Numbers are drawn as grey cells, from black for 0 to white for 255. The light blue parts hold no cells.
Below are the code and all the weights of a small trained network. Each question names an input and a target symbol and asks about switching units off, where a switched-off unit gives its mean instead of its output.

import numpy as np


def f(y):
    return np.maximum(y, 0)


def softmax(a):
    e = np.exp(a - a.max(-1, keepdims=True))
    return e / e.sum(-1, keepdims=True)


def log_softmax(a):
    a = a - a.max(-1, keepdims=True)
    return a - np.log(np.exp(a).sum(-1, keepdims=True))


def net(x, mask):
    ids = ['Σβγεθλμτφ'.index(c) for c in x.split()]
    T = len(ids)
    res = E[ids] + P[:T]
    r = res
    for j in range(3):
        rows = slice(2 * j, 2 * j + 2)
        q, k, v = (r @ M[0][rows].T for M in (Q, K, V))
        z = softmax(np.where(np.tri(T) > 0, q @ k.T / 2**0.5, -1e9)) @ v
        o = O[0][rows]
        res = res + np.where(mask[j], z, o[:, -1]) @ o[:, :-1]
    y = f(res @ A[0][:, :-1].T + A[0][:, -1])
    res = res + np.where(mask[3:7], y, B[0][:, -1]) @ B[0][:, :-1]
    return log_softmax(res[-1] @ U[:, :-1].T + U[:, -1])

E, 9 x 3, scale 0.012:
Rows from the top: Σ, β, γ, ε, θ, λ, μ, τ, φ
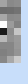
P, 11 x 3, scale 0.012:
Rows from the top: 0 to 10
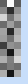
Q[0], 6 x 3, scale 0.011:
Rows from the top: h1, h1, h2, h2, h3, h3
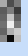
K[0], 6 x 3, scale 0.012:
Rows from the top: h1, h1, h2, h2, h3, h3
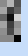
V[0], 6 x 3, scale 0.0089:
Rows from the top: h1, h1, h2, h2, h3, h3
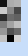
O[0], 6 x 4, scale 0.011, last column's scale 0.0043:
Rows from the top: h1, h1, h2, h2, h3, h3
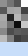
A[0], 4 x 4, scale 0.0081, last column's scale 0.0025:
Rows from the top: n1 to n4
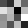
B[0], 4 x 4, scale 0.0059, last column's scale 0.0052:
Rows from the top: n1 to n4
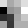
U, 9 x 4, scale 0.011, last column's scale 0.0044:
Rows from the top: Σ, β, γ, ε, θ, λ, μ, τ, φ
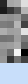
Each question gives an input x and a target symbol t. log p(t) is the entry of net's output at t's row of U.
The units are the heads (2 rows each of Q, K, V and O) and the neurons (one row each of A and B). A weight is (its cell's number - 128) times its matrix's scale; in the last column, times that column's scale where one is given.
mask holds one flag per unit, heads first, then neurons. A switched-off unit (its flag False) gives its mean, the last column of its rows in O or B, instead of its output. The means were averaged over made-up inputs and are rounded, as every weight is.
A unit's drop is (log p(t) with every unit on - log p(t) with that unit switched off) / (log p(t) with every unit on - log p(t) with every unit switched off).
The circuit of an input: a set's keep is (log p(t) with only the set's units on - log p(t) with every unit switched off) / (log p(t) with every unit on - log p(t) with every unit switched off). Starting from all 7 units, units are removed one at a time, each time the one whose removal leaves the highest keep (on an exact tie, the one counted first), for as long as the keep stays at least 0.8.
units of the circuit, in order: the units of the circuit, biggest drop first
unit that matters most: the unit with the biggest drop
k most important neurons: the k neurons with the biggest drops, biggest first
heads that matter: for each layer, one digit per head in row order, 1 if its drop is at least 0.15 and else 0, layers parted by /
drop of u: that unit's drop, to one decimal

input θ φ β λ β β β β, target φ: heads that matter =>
010
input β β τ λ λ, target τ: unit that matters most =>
h3
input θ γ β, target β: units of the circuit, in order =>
[n2, h1, n1]
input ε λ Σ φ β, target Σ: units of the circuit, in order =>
[h2, h1]
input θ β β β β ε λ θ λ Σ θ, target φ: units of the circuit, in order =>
[h3, h2, n2]
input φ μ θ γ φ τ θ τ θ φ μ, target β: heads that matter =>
110
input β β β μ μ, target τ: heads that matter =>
011
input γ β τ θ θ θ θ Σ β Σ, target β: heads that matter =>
001
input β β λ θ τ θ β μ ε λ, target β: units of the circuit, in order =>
[h3, n2, n1]
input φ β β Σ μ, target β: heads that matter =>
011
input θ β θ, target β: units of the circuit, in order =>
[h3, h1, n2, n1]
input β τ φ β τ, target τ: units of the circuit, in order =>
[h3, h2, n1]
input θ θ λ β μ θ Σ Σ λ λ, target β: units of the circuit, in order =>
[n2, h3, n1, n3]
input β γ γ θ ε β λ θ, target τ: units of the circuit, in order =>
[n1, h2]
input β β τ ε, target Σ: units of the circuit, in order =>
[n2, h2, n3]
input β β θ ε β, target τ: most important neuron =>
[n1]
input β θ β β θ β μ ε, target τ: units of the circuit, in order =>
[h3, h2]
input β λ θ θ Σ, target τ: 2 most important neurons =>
[n1, n4]
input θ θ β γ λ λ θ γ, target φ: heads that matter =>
110
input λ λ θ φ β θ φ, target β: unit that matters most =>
h3
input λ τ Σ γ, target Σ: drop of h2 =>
0.4
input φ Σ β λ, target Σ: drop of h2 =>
0.3
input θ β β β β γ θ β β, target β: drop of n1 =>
0.3
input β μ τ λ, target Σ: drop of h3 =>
0.1
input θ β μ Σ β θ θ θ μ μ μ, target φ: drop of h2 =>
0.4
